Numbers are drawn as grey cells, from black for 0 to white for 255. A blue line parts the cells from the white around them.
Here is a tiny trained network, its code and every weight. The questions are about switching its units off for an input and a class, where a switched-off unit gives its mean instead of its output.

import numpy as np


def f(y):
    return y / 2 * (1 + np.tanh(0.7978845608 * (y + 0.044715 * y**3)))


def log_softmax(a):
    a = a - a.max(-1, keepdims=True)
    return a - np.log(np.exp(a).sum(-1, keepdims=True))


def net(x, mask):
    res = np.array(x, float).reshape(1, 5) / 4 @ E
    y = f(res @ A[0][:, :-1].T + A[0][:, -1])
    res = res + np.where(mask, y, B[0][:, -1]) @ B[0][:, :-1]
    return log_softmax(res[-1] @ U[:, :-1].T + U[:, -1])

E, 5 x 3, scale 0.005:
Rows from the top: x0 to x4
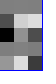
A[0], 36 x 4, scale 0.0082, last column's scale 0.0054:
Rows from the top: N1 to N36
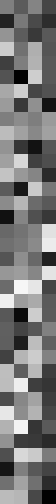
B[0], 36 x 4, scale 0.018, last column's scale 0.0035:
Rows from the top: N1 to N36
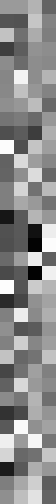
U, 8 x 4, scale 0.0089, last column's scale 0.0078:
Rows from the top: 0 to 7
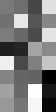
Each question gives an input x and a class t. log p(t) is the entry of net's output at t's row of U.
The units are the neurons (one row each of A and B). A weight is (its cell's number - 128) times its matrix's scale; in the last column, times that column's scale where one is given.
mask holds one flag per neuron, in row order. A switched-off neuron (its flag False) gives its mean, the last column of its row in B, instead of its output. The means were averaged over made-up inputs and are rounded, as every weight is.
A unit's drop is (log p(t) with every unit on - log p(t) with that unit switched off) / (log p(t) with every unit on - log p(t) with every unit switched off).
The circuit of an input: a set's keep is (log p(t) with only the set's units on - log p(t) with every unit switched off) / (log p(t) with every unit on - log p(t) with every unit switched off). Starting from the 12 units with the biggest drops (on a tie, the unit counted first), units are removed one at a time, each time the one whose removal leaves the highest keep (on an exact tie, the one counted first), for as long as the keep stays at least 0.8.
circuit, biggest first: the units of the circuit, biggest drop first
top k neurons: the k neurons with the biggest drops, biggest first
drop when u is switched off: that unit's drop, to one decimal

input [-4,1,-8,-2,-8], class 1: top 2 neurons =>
[N6; N23]
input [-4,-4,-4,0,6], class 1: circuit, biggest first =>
[N31; N28]
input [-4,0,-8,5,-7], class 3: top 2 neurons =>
[N30; N22]
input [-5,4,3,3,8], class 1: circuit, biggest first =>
[N31]
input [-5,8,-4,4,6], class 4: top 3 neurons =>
[N21; N33; N26]
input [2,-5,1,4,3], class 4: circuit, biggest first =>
[N11; N3]
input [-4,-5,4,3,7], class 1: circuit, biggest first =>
[N31; N12]
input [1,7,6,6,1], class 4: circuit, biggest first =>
[N21; N33]
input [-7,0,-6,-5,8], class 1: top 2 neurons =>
[N31; N28]
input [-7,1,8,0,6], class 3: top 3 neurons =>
[N16; N34; N2]
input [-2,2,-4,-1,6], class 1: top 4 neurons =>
[N31; N28; N12; N7]
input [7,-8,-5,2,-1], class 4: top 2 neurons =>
[N11; N32]
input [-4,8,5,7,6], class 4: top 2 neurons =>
[N21; N33]
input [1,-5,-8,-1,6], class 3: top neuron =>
[N22]
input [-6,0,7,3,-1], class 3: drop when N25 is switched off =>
0.0
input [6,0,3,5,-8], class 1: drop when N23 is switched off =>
0.1
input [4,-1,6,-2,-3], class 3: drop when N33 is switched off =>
0.2
